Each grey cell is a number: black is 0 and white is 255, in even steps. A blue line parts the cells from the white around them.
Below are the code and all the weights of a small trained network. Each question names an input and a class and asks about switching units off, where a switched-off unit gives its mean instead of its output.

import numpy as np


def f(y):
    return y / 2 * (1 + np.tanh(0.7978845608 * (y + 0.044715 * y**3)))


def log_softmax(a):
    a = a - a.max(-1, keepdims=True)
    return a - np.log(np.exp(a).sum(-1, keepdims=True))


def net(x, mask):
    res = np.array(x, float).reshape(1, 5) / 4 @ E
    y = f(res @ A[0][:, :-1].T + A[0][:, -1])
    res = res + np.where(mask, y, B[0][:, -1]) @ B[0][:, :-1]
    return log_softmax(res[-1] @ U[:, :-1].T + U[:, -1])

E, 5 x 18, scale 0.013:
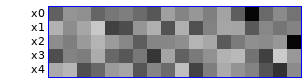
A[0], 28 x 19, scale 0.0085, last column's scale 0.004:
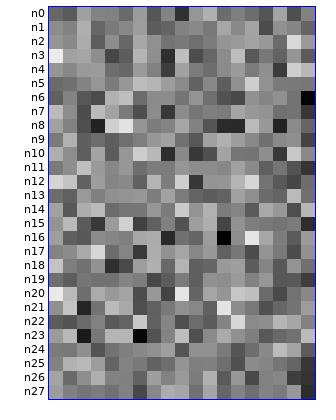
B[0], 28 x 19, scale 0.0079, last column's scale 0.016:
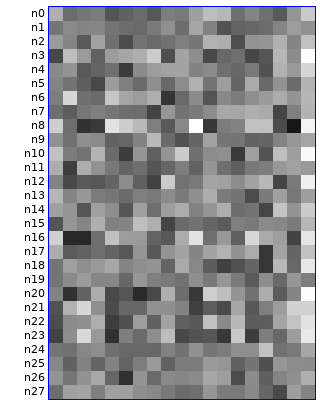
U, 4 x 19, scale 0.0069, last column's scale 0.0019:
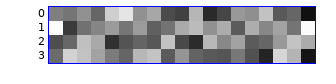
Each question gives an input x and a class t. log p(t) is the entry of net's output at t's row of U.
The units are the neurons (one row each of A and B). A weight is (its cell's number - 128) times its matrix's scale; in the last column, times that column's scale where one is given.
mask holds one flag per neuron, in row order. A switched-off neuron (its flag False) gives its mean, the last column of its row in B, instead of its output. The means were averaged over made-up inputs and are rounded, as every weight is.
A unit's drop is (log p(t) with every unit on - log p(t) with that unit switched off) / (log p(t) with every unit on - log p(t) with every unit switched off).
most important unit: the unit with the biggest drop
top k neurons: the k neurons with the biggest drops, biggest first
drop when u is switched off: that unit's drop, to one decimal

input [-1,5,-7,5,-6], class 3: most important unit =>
n20
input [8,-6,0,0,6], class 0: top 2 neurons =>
n8, n10
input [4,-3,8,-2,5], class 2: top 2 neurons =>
n23, n16
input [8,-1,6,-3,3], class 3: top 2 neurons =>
n20, n12
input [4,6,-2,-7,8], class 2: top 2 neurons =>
n20, n12
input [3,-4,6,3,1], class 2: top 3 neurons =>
n3, n8, n18
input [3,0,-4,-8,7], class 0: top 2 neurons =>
n8, n23
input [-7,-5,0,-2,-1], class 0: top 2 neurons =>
n10, n8
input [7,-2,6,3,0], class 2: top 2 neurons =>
n8, n16
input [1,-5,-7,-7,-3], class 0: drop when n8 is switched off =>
0.1
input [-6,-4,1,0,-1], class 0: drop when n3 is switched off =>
-0.1
